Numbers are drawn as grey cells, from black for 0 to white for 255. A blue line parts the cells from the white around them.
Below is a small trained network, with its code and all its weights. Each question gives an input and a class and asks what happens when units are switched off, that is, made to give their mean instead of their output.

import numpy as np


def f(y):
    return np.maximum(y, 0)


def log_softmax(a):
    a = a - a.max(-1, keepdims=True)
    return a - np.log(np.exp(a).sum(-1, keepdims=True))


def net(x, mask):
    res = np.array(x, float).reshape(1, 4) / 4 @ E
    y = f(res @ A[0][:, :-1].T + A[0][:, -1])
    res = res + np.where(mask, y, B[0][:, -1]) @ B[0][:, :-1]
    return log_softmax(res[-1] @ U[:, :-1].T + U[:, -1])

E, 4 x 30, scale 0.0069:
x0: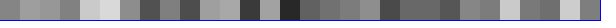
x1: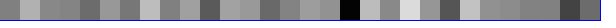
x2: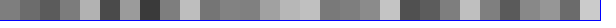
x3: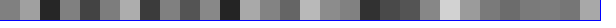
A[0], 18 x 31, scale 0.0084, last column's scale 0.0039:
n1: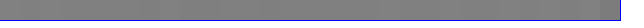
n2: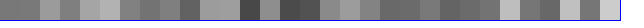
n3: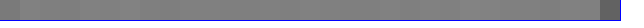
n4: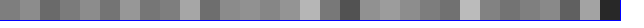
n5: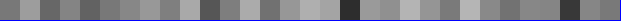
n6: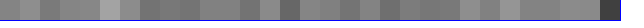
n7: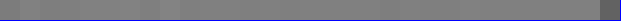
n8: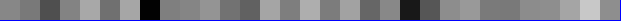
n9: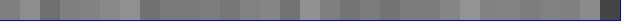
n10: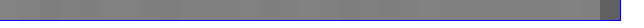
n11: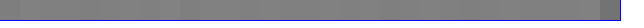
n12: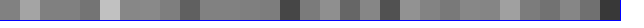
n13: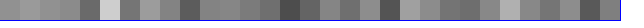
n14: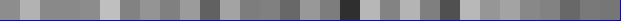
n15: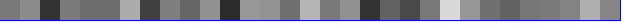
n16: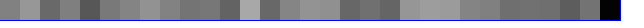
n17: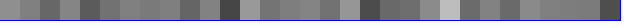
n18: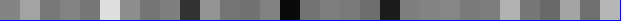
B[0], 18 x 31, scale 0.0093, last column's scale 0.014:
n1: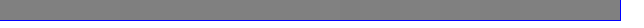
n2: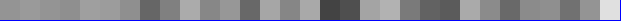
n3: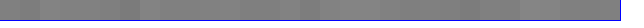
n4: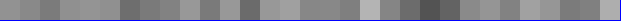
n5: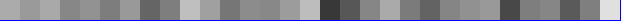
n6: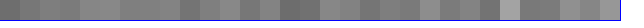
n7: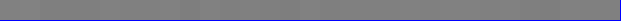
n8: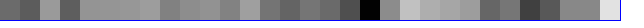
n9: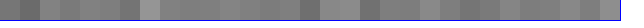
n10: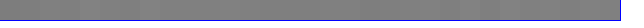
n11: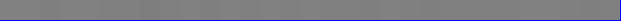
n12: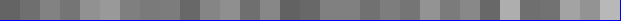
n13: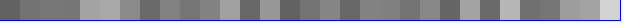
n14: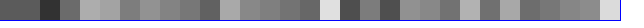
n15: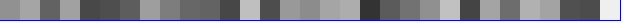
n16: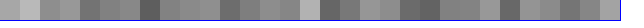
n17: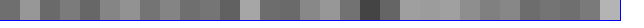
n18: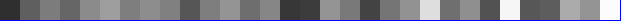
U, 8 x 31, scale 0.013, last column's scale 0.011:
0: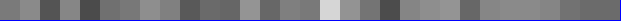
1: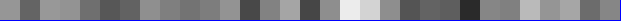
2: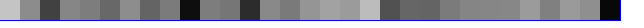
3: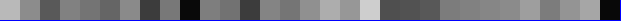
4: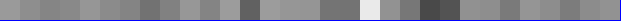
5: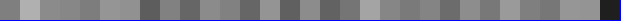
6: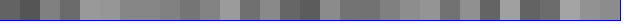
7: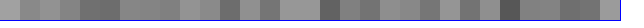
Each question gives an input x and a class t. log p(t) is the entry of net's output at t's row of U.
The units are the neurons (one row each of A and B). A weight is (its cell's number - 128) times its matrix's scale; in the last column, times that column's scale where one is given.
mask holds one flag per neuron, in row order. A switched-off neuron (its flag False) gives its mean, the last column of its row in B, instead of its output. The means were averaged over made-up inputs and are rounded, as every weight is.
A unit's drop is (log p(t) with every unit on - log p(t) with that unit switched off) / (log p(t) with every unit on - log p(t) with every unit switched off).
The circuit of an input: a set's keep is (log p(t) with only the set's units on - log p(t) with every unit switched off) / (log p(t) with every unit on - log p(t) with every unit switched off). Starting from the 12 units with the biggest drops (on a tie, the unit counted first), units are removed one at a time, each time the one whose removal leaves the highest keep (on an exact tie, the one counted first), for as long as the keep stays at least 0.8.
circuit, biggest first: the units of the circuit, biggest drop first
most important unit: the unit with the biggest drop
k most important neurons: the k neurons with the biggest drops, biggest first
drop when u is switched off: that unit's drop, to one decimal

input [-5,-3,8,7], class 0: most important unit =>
n15
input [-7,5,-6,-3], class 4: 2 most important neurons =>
[n15 n8]
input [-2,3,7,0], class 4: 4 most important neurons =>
[n4 n15 n17 n18]
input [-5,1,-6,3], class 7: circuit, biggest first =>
[n14 n18]
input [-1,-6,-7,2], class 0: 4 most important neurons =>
[n8 n15 n17 n5]
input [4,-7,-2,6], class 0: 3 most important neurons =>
[n15 n17 n13]
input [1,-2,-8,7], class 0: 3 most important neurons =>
[n15 n8 n17]
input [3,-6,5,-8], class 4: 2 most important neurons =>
[n18 n2]
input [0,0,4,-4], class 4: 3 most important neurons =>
[n18 n15 n8]
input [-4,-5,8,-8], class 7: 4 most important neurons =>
[n18 n14 n13 n12]
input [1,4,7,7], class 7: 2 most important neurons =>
[n5 n18]
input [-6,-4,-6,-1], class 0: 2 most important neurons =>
[n5 n2]
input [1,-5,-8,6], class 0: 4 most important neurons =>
[n15 n17 n8 n5]
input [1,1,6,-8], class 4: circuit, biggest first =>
[n18]
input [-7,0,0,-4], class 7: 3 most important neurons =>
[n2 n13 n14]
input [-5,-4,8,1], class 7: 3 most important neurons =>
[n18 n14 n8]
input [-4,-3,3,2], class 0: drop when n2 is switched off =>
0.2
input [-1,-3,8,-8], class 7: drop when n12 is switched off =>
0.2
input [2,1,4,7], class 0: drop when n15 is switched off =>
0.4
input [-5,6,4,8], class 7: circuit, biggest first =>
[n5]
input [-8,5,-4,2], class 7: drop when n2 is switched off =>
0.1
